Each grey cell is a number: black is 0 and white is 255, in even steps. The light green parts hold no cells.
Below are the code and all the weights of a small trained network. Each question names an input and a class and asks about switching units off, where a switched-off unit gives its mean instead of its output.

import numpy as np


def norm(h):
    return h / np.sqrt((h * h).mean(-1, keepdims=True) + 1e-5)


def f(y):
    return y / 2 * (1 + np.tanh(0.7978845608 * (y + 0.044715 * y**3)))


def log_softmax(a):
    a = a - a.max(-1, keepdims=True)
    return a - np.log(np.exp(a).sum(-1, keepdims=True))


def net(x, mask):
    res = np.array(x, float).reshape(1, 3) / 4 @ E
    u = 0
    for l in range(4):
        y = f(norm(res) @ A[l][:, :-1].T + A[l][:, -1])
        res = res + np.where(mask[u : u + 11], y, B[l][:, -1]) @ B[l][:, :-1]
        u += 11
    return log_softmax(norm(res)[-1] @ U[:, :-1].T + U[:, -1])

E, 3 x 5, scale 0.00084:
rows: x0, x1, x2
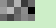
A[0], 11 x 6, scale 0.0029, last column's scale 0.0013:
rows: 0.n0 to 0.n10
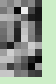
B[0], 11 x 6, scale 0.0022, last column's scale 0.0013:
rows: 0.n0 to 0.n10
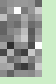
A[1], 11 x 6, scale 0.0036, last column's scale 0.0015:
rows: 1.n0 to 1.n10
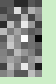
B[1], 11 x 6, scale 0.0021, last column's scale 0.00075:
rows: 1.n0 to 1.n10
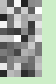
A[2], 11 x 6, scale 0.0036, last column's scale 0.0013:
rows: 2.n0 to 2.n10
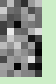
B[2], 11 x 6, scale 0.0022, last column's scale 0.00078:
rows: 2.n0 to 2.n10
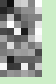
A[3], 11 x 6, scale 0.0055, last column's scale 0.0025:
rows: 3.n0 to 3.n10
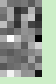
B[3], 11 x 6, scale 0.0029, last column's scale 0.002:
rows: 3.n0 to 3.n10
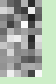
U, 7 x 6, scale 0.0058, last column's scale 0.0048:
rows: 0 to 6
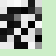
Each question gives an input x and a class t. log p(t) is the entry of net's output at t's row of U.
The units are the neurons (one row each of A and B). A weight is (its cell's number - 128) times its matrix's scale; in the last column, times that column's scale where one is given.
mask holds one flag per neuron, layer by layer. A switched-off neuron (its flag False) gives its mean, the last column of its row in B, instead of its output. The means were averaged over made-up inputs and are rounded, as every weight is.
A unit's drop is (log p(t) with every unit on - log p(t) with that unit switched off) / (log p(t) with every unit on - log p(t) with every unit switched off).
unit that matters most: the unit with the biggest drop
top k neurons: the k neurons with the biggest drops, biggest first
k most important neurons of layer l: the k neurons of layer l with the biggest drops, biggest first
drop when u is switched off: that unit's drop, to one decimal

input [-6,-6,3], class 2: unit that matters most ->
0.n6
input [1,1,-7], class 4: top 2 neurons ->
0.n6, 0.n7
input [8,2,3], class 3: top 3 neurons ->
0.n7, 1.n5, 2.n4
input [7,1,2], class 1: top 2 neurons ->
1.n0, 0.n9
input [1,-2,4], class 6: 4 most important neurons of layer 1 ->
1.n3, 1.n2, 1.n9, 1.n0
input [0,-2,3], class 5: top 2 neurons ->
1.n2, 0.n6
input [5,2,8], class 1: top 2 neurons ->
1.n0, 1.n1
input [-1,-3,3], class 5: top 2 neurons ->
0.n6, 1.n2
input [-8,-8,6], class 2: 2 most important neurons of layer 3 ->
3.n10, 3.n5
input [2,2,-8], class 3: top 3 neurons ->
2.n9, 0.n8, 0.n2
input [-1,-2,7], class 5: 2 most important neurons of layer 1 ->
1.n2, 1.n3
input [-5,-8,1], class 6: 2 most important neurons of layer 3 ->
3.n1, 3.n5
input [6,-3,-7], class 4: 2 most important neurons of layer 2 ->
2.n0, 2.n4
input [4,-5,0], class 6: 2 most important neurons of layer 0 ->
0.n6, 0.n1
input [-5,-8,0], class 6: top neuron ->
2.n9
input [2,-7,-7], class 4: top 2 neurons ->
2.n4, 2.n0
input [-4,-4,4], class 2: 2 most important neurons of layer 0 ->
0.n6, 0.n9
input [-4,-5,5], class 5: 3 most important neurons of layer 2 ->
2.n9, 2.n0, 2.n2
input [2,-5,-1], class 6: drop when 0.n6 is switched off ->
0.9
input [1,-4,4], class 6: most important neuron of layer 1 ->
1.n3
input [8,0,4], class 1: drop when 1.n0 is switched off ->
0.5
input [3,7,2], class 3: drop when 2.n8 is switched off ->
0.0
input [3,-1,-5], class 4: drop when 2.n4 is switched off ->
0.1
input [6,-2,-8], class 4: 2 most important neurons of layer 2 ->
2.n0, 2.n4
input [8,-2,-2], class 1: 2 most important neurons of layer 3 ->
3.n5, 3.n10
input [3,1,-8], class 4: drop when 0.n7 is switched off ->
1.0
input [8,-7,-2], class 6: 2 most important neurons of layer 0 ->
0.n6, 0.n1
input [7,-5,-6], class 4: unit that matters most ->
2.n0
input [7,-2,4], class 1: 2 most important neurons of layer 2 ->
2.n9, 2.n4
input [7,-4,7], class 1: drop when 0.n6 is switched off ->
0.2
